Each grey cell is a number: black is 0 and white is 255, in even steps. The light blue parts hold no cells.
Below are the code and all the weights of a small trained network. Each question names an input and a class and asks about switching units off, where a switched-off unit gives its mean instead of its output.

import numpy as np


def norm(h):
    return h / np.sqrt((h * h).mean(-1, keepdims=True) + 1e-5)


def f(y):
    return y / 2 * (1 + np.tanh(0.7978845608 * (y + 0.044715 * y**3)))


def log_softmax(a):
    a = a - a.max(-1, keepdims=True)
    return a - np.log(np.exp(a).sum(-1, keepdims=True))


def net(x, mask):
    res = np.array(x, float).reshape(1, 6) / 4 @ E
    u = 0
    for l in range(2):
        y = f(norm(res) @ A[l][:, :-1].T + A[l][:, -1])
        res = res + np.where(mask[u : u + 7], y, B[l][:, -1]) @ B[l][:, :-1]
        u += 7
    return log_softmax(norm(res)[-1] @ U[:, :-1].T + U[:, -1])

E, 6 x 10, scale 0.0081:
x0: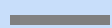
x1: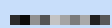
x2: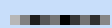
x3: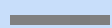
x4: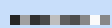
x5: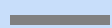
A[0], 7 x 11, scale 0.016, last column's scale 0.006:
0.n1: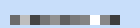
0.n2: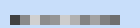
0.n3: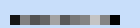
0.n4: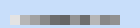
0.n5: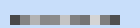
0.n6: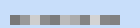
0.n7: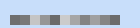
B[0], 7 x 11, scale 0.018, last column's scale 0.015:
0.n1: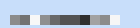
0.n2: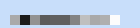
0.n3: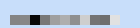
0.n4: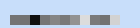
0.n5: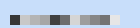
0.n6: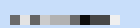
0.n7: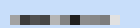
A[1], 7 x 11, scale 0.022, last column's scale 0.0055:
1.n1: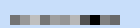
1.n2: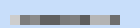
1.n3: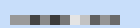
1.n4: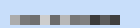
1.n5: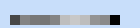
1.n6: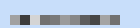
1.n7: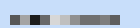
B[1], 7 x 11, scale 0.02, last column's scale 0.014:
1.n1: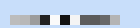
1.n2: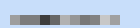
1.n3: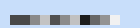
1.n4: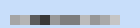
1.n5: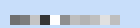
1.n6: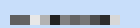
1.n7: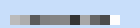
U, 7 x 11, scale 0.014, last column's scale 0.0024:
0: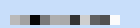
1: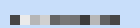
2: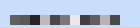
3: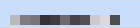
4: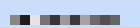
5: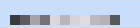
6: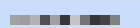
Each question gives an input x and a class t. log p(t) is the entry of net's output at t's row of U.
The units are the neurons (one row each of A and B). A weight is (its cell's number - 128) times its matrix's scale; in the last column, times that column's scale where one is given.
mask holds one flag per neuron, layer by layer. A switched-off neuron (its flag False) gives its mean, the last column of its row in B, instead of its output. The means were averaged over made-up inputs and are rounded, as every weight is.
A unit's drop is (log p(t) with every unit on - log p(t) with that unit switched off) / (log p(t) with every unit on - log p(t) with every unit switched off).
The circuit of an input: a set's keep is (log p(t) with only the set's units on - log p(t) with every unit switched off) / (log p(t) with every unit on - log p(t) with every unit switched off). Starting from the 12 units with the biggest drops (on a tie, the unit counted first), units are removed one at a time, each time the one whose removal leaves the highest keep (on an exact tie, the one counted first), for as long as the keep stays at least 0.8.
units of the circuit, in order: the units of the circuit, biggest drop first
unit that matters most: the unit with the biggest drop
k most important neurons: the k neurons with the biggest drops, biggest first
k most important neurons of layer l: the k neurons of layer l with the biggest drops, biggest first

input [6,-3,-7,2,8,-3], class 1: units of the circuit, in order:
[0.n6]
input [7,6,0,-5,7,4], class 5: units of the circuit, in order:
[1.n5, 0.n7]
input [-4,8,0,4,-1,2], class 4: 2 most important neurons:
[0.n6, 0.n3]
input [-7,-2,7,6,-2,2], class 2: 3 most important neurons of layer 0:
[0.n6, 0.n7, 0.n1]
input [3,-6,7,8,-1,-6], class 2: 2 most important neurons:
[0.n6, 0.n4]
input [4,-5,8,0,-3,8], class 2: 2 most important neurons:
[1.n3, 0.n6]
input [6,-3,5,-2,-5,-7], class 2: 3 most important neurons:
[1.n3, 0.n6, 0.n7]
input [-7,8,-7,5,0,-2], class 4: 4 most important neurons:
[0.n2, 0.n3, 0.n4, 0.n7]
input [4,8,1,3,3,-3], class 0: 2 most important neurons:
[0.n5, 1.n7]
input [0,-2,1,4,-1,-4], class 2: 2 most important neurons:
[1.n3, 0.n6]
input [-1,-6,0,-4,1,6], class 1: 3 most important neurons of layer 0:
[0.n2, 0.n1, 0.n3]
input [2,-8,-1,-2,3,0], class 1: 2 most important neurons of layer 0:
[0.n1, 0.n2]
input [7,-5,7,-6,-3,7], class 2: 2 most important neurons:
[1.n3, 0.n6]
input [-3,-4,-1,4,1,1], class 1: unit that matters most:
0.n1
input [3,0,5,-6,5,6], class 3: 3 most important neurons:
[0.n1, 0.n6, 0.n4]
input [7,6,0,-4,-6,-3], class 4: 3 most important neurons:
[0.n6, 0.n5, 0.n3]
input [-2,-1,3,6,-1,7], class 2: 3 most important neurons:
[1.n3, 0.n6, 0.n7]
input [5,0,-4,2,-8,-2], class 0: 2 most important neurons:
[0.n1, 0.n6]
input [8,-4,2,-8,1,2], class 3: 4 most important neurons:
[0.n1, 0.n6, 0.n4, 0.n5]
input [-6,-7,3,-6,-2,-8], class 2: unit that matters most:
0.n4
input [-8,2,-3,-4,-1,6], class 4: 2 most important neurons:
[0.n2, 0.n3]
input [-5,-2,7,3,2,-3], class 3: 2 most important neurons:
[0.n6, 0.n5]
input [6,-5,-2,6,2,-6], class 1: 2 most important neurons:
[0.n1, 0.n4]
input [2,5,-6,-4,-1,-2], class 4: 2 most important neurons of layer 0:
[0.n2, 0.n3]
